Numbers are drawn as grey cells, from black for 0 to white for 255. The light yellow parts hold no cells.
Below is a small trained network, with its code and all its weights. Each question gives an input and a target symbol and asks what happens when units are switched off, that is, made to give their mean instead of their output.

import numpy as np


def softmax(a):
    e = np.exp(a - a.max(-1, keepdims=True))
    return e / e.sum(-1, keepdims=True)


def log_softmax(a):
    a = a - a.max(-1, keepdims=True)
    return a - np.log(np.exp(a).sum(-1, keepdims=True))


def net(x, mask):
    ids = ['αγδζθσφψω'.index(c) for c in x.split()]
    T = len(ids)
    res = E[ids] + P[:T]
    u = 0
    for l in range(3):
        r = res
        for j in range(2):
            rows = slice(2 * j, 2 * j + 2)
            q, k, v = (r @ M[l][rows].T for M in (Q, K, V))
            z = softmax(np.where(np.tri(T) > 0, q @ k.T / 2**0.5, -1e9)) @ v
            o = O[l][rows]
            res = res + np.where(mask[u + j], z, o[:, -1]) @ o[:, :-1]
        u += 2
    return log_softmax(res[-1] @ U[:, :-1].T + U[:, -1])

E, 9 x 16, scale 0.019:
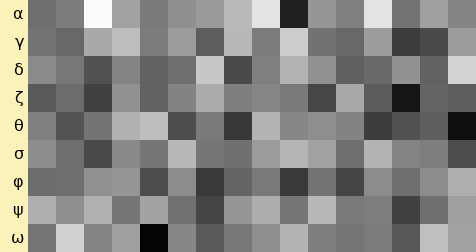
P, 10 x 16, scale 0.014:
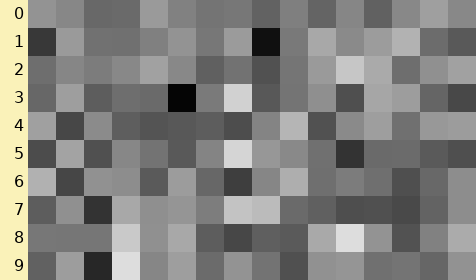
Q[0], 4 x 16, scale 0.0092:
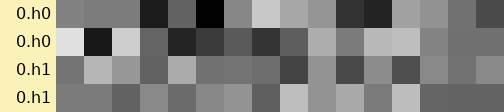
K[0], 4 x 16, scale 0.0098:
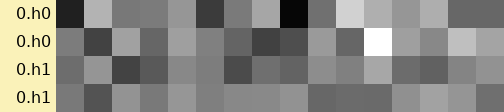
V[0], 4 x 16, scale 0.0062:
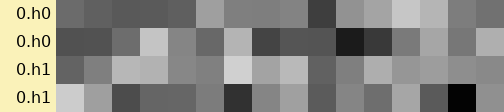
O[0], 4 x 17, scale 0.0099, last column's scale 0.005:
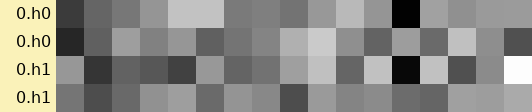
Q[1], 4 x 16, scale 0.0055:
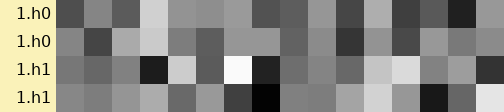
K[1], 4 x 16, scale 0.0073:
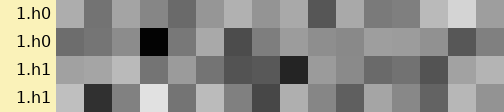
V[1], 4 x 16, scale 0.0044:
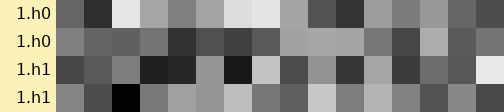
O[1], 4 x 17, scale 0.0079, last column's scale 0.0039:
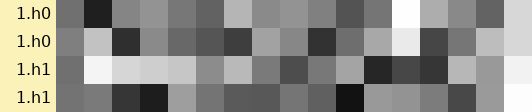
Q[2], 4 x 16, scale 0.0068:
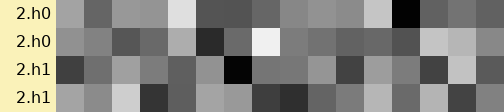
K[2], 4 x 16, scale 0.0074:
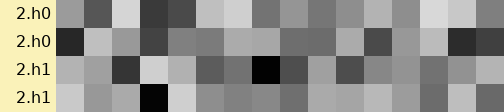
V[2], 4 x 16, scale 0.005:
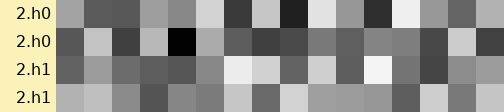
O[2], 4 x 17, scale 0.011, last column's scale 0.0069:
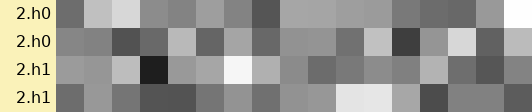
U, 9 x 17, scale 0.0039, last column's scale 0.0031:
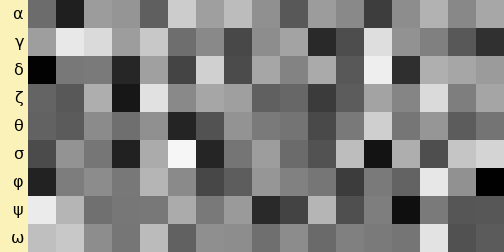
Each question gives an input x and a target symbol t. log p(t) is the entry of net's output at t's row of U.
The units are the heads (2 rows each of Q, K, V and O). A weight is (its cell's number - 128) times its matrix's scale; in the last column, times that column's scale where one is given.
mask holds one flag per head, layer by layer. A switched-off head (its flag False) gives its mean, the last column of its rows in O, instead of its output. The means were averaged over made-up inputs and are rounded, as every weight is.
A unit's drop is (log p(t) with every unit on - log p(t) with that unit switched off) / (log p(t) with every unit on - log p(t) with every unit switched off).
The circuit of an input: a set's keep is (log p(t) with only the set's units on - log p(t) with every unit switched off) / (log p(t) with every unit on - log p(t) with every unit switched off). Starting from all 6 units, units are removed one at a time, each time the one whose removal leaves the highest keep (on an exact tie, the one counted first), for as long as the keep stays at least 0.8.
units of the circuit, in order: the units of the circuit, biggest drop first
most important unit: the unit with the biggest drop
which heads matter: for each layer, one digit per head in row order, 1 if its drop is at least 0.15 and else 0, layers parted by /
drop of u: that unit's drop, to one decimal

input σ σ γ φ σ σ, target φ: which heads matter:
11 / 00 / 01
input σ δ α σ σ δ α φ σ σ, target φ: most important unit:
0.h0
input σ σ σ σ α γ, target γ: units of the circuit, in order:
(1.h0 0.h1 2.h0 2.h1)
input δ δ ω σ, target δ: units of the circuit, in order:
(0.h0 0.h1)
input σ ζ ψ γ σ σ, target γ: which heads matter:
11 / 00 / 11
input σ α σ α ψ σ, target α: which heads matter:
00 / 01 / 10
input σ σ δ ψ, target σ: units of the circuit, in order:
(0.h0 1.h1)
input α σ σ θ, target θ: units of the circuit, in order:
(2.h0 1.h1)
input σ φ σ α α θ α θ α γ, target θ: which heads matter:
10 / 10 / 10
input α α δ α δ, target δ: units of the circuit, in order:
(0.h0 2.h1)
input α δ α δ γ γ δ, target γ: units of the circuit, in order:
(0.h0 2.h0)
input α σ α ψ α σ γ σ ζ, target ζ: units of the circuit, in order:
(2.h1 2.h0 0.h0)
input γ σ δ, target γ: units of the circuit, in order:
(0.h0 0.h1 2.h1)
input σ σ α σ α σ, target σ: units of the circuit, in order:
(0.h1)
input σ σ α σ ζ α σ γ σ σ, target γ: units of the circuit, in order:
(0.h0 2.h0)
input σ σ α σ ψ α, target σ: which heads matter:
00 / 10 / 00
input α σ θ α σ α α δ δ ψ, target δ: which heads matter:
10 / 10 / 01
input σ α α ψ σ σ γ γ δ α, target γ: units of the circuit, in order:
(0.h0 2.h0)
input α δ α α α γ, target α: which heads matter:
10 / 01 / 00
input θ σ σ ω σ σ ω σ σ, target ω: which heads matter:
10 / 10 / 10
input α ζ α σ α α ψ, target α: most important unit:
1.h1
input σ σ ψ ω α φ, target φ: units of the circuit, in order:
(0.h1 2.h1 1.h1)
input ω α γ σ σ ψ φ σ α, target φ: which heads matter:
10 / 11 / 01
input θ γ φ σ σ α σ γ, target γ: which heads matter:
01 / 11 / 11
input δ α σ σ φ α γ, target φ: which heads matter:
11 / 01 / 01
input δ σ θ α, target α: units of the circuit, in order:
(1.h1 0.h1)
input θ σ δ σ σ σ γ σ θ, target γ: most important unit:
0.h0
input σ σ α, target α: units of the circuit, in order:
(0.h1 1.h1)
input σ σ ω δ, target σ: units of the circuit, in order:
(0.h0 1.h0)
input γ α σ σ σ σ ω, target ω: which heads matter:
01 / 11 / 10
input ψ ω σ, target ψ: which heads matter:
10 / 10 / 00
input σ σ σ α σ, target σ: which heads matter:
00 / 00 / 00
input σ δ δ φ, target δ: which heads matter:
10 / 00 / 01
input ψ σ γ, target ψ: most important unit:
1.h0
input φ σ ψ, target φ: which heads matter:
10 / 00 / 01
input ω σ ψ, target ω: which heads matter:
00 / 10 / 10
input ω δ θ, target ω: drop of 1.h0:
0.2
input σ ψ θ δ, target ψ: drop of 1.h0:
0.3
